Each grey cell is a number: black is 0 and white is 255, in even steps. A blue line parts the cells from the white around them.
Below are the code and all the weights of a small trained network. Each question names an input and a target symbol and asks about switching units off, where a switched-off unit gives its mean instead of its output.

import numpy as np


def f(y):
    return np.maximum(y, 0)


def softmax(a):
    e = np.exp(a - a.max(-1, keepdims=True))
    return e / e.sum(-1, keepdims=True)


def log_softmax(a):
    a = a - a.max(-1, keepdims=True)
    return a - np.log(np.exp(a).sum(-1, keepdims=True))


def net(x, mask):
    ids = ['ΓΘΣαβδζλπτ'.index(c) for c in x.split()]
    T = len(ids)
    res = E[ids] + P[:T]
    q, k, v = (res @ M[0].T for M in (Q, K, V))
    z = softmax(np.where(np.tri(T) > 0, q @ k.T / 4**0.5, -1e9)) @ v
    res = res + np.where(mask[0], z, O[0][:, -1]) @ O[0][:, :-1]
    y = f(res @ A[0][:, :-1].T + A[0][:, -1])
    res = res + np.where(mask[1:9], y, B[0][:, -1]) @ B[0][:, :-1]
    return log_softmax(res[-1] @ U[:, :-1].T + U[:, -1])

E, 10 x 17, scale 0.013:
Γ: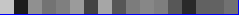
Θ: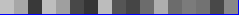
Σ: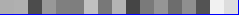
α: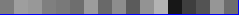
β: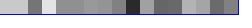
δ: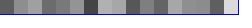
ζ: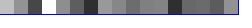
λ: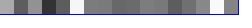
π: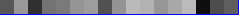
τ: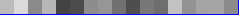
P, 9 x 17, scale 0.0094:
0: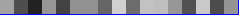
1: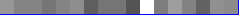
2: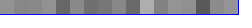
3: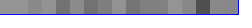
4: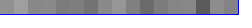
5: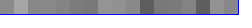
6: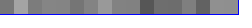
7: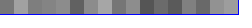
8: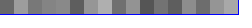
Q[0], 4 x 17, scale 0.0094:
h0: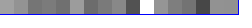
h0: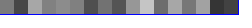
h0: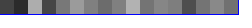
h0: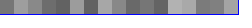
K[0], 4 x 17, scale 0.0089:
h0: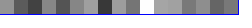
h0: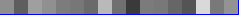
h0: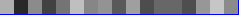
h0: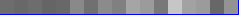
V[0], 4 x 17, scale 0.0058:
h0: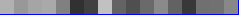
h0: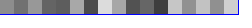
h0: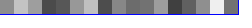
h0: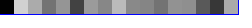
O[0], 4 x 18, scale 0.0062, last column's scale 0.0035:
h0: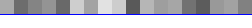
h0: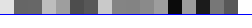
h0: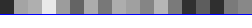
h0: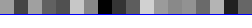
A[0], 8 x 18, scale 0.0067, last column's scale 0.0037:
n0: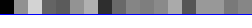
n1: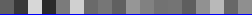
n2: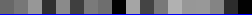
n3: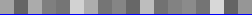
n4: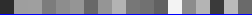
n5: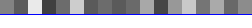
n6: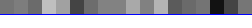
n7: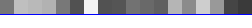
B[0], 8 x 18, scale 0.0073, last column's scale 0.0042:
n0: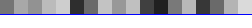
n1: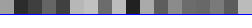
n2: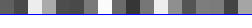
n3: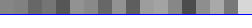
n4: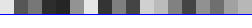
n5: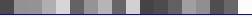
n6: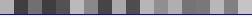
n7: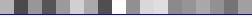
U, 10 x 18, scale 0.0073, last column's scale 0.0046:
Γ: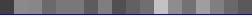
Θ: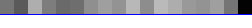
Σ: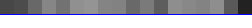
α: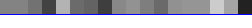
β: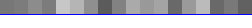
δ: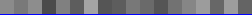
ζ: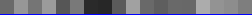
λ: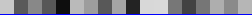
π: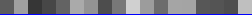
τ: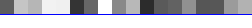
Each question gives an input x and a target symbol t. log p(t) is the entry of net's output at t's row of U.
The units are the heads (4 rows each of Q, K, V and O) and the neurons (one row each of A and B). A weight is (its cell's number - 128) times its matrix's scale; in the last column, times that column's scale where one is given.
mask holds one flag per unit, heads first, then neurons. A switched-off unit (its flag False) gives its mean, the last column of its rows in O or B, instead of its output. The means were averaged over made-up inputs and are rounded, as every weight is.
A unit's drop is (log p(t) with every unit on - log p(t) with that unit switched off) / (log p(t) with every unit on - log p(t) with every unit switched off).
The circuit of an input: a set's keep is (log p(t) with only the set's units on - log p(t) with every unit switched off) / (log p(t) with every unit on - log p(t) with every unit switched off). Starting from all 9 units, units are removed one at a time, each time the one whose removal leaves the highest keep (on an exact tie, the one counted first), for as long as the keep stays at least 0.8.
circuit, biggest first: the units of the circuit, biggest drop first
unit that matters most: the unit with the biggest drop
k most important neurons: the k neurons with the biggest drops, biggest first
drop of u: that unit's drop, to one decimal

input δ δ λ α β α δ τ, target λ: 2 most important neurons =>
(n5, n0)
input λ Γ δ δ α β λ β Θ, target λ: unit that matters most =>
n6
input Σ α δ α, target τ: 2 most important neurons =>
(n0, n4)
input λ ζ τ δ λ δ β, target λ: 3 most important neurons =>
(n5, n0, n3)
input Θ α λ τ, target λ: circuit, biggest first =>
(h0, n5)
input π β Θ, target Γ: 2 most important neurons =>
(n2, n0)
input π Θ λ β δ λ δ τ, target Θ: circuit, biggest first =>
(n7, h0, n2, n0)
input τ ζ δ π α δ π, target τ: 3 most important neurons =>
(n0, n2, n5)
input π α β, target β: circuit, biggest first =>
(h0, n7, n5)
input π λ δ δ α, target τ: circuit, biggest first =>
(n0, h0)
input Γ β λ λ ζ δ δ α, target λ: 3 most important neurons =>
(n6, n5, n0)
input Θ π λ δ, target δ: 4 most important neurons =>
(n4, n5, n0, n1)
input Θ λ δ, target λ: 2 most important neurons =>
(n4, n0)
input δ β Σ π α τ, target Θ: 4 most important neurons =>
(n7, n0, n2, n5)
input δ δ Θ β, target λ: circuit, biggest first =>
(n3, h0)
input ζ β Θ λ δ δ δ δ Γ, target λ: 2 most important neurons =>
(n6, n5)
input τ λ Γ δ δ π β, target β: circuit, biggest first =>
(n7, h0, n5)
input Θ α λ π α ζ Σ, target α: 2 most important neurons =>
(n0, n7)
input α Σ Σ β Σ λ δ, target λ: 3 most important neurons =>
(n4, n5, n0)
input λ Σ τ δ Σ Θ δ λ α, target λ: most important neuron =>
(n6)
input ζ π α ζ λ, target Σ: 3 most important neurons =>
(n1, n5, n0)
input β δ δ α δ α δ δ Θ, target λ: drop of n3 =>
0.0
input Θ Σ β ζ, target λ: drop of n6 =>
0.6
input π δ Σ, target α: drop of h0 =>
1.3
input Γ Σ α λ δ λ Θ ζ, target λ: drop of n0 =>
0.2
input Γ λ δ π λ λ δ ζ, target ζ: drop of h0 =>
0.5
